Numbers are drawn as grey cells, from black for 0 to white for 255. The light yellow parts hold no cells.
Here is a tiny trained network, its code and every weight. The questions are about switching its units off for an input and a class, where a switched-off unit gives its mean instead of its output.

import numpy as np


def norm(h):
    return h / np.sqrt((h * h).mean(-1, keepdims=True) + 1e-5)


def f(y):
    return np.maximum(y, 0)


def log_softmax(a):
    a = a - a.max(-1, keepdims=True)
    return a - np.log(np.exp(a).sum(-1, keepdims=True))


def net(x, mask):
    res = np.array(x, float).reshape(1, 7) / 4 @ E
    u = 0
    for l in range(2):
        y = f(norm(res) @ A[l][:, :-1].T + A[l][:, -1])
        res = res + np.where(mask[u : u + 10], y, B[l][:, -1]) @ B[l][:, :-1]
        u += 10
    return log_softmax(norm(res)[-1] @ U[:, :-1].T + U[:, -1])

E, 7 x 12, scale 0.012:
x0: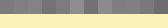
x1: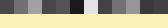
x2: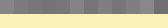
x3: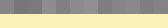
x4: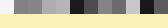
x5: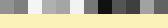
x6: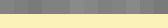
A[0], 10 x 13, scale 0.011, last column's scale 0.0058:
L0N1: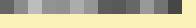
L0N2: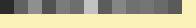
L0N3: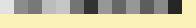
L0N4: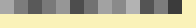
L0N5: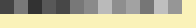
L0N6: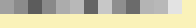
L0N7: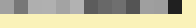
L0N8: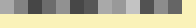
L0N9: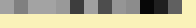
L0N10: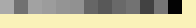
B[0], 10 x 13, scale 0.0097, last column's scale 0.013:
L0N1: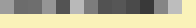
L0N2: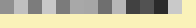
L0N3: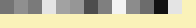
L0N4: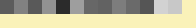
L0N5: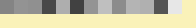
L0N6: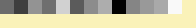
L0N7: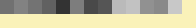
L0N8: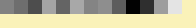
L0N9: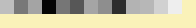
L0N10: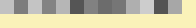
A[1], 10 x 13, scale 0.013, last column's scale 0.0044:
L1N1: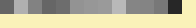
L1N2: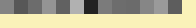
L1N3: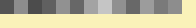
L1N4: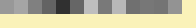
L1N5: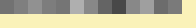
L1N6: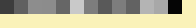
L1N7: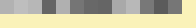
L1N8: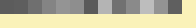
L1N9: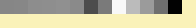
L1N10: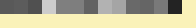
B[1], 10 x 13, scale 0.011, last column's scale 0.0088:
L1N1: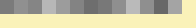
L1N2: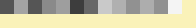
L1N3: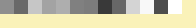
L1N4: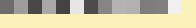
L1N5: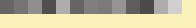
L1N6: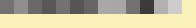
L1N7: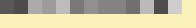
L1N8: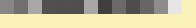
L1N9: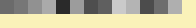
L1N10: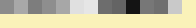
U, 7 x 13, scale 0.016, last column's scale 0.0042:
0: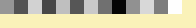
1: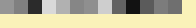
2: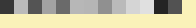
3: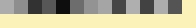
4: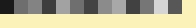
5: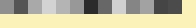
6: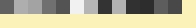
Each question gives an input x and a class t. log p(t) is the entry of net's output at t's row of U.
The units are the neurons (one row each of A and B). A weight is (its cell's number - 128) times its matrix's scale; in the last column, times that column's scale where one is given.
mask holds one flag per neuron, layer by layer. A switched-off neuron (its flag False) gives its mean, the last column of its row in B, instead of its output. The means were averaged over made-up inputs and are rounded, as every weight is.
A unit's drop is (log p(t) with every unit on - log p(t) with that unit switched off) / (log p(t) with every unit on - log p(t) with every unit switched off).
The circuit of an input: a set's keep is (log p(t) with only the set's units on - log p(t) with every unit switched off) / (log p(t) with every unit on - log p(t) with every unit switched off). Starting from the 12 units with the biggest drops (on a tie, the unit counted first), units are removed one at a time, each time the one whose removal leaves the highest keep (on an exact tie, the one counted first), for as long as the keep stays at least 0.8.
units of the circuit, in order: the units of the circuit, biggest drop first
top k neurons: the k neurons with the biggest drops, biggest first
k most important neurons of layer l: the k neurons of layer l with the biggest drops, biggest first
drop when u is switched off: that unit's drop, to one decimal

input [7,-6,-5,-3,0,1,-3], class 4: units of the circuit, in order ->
L0N7, L1N3
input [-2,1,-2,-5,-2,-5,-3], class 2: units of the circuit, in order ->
L0N6
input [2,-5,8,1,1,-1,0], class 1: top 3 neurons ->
L0N3, L0N9, L0N6
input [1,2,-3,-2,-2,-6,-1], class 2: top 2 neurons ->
L0N6, L0N5
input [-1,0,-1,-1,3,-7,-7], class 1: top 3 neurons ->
L0N8, L1N10, L0N7
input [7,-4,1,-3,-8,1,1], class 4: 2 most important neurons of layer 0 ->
L0N9, L0N1
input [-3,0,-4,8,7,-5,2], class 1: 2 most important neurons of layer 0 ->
L0N8, L0N3
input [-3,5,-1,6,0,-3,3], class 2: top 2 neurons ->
L0N6, L1N4
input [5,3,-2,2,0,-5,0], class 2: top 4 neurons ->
L0N6, L0N5, L1N3, L1N4
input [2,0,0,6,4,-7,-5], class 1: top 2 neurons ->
L0N8, L1N10
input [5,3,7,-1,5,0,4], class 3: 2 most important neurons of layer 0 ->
L0N9, L0N4
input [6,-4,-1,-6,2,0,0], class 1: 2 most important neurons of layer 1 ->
L1N10, L1N3
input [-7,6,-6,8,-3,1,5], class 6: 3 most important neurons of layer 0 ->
L0N5, L0N3, L0N7
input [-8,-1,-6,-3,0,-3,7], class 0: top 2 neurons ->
L0N5, L1N3
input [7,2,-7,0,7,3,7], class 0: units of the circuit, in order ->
L0N9
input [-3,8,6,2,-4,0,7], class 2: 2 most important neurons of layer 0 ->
L0N8, L0N4
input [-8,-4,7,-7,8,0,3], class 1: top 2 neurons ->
L0N8, L1N10
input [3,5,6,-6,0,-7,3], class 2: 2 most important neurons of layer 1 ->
L1N3, L1N4
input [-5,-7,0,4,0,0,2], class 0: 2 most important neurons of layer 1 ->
L1N8, L1N4
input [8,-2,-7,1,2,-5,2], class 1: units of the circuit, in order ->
L0N8
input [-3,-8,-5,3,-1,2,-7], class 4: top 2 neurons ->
L0N6, L0N7
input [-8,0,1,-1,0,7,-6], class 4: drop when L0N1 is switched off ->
0.3
